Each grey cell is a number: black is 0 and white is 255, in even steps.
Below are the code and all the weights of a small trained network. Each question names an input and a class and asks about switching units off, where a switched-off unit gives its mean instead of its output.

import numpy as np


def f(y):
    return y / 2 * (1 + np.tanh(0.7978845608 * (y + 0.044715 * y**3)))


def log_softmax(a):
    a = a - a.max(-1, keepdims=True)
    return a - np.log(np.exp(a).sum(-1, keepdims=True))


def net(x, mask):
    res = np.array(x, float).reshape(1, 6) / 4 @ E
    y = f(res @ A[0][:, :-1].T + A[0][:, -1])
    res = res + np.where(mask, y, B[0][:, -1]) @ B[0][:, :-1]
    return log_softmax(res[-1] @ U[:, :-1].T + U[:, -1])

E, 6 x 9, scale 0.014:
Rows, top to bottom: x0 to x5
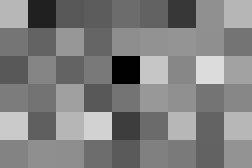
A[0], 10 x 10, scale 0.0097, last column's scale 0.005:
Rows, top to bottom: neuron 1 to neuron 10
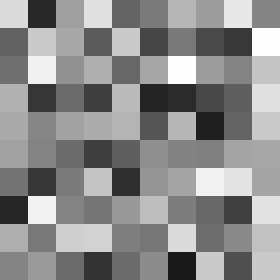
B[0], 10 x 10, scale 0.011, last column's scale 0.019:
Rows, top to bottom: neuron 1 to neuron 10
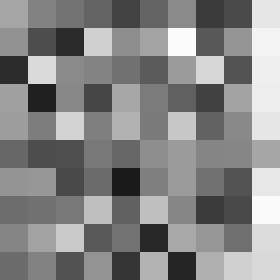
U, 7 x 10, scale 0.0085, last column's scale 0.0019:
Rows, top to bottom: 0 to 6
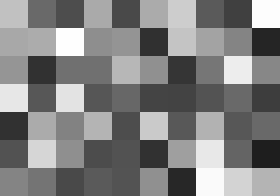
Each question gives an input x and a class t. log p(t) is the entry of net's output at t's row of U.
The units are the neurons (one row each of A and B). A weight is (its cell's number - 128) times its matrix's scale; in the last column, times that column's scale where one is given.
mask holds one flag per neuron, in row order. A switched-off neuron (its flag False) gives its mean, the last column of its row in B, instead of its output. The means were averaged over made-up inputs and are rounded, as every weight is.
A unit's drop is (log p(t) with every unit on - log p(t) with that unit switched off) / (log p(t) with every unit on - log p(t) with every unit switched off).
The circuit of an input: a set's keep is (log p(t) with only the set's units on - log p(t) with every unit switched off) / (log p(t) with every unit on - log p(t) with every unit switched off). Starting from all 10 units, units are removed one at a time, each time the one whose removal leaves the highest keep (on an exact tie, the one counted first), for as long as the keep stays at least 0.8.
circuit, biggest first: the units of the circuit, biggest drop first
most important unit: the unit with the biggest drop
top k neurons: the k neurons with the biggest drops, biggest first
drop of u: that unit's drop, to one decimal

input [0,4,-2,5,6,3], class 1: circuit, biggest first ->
(neuron 9)
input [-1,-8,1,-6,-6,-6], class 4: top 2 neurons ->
(neuron 10; neuron 1)
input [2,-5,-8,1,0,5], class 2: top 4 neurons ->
(neuron 4; neuron 2; neuron 1; neuron 7)
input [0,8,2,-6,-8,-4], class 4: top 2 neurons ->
(neuron 8; neuron 10)
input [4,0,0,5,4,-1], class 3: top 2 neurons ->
(neuron 2; neuron 8)
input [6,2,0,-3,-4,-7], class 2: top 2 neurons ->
(neuron 4; neuron 3)
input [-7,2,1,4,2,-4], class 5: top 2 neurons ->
(neuron 3; neuron 4)
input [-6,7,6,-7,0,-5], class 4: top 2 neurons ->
(neuron 8; neuron 9)
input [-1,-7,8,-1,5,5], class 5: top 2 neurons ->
(neuron 3; neuron 2)
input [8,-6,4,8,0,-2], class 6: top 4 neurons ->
(neuron 2; neuron 8; neuron 10; neuron 5)
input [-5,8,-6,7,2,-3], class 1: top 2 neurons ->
(neuron 9; neuron 5)
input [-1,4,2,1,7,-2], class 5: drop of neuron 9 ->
0.1
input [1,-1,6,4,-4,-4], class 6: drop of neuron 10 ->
0.2
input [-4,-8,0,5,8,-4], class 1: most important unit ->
neuron 5
